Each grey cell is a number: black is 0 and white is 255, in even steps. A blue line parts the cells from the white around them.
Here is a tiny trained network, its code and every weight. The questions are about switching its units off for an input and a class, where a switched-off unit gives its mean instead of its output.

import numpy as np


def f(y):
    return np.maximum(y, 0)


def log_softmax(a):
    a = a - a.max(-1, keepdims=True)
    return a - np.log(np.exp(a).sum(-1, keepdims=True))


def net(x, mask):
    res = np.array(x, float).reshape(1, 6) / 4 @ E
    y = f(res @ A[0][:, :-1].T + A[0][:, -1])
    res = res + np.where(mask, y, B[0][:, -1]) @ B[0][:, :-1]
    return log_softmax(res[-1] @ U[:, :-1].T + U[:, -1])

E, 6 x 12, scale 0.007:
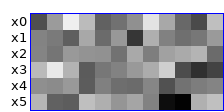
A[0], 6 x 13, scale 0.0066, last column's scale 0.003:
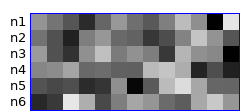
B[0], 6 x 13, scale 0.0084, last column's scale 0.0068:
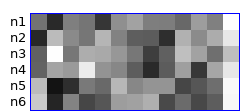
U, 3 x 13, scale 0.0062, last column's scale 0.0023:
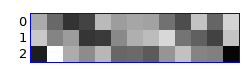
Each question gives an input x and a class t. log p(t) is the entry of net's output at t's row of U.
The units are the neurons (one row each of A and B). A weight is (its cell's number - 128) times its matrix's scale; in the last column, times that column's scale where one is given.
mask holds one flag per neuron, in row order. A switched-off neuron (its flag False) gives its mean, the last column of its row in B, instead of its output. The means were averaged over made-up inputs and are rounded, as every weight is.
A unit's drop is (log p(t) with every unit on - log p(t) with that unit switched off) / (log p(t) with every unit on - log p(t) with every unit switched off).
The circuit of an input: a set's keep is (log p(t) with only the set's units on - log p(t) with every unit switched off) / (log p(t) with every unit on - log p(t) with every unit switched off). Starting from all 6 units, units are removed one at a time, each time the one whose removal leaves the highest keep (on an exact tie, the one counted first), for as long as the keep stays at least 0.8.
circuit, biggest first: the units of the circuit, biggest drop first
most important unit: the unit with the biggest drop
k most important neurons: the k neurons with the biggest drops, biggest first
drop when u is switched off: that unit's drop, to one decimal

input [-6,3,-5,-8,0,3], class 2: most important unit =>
n2
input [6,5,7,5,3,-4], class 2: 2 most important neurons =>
[n4, n5]
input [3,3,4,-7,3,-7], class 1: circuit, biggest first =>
[n2, n6]
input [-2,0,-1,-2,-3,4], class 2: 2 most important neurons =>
[n5, n2]
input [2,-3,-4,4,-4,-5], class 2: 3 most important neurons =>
[n4, n6, n5]
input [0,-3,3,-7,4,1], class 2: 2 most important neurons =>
[n2, n3]
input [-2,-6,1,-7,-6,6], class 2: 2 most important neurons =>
[n2, n3]
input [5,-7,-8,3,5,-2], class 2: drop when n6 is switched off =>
0.2
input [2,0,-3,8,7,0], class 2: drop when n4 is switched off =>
0.4
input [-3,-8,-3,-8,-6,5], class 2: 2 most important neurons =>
[n2, n3]
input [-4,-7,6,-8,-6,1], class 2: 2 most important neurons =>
[n2, n3]
